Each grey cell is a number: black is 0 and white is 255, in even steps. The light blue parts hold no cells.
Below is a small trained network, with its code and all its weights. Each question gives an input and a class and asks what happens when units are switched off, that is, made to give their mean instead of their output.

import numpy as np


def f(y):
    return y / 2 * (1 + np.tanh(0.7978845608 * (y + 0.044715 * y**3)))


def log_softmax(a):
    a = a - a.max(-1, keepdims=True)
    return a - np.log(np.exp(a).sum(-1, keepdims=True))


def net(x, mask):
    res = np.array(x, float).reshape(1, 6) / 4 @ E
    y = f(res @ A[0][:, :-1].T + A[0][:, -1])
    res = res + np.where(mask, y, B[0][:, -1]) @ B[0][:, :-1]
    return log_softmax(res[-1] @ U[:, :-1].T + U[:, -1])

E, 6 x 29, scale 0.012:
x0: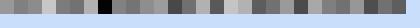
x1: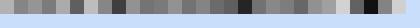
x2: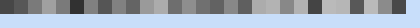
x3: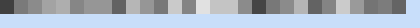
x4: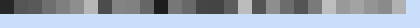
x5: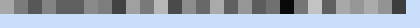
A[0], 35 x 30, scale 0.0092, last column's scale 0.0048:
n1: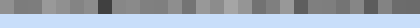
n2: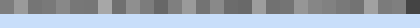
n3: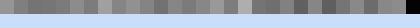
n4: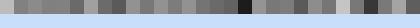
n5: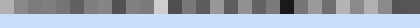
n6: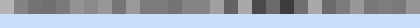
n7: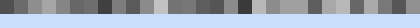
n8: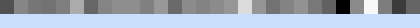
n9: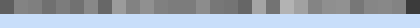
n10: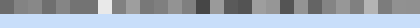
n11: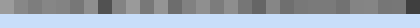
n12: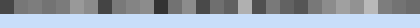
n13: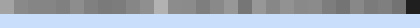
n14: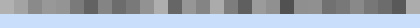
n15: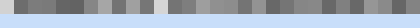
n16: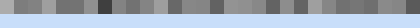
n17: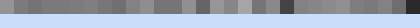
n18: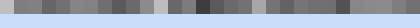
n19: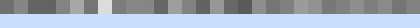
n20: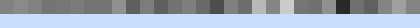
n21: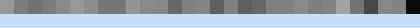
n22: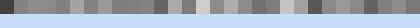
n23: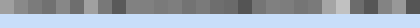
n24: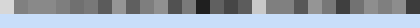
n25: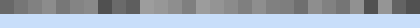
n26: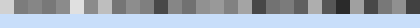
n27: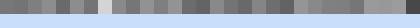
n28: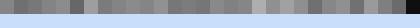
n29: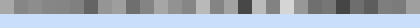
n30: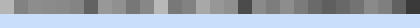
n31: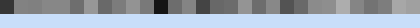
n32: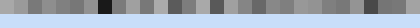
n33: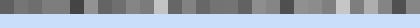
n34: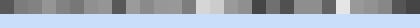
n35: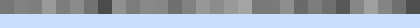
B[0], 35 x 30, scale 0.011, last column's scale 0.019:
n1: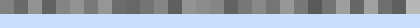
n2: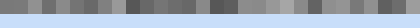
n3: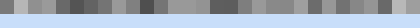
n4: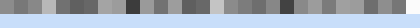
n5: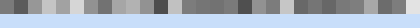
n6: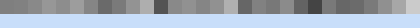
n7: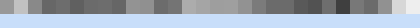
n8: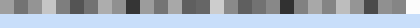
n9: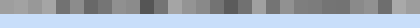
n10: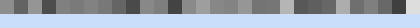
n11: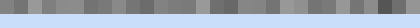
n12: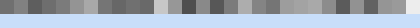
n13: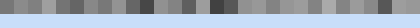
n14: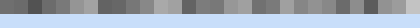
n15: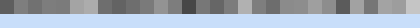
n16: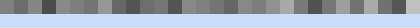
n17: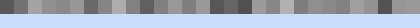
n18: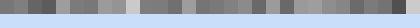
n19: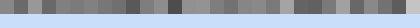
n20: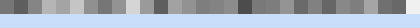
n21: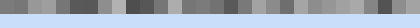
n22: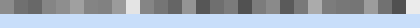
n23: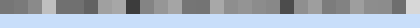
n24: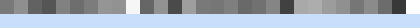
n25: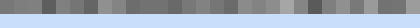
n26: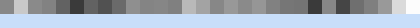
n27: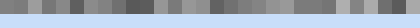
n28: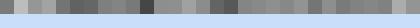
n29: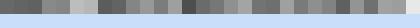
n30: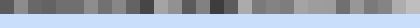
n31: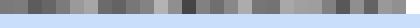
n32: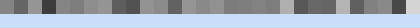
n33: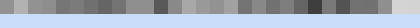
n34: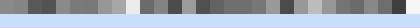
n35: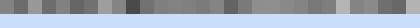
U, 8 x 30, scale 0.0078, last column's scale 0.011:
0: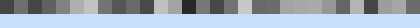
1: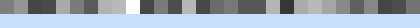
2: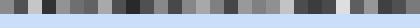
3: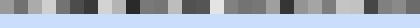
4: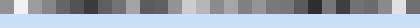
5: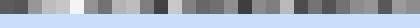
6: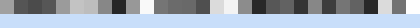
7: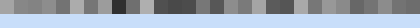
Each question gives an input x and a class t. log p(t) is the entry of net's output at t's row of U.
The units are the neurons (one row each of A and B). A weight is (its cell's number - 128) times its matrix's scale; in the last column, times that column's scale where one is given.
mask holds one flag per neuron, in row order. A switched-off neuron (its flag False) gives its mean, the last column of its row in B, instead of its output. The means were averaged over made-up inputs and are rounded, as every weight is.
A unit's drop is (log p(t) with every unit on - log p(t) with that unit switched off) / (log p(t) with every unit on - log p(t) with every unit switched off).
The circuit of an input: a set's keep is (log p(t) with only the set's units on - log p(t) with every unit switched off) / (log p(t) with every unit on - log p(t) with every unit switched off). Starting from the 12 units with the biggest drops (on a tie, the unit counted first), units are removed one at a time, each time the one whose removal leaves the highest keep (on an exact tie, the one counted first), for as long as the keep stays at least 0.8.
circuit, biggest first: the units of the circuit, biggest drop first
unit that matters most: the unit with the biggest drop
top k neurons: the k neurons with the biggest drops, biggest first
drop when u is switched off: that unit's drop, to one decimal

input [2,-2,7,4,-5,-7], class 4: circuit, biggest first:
[n7]
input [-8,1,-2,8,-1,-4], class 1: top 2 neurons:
[n22; n34]
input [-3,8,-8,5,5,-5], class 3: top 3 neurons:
[n4; n23; n7]
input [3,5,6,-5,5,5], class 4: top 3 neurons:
[n33; n7; n34]
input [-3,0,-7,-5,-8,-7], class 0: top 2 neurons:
[n29; n30]
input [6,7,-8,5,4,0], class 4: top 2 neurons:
[n26; n8]
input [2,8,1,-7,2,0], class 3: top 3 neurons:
[n4; n23; n34]
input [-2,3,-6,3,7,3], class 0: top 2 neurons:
[n31; n12]
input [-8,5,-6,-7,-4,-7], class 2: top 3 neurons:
[n10; n19; n34]
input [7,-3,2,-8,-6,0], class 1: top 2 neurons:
[n24; n18]
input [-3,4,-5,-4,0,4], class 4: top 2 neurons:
[n26; n34]
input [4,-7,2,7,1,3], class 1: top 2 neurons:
[n34; n4]
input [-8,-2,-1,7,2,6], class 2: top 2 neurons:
[n10; n19]
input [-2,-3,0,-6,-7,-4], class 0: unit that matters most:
n29
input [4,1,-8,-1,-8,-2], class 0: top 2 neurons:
[n29; n30]
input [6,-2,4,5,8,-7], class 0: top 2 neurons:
[n12; n31]
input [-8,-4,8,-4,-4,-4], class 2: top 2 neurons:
[n10; n26]
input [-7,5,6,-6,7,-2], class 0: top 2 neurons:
[n31; n12]
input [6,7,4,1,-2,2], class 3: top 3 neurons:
[n4; n23; n10]
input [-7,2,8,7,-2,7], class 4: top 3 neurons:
[n33; n7; n24]
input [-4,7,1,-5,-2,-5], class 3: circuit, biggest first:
[n4]
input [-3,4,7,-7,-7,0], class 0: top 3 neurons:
[n15; n29; n14]
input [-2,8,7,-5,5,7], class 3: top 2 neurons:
[n4; n23]
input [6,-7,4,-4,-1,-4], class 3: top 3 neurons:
[n8; n10; n19]
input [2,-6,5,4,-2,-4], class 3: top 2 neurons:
[n8; n26]
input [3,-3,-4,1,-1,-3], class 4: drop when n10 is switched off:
0.3
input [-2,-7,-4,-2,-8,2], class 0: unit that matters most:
n15
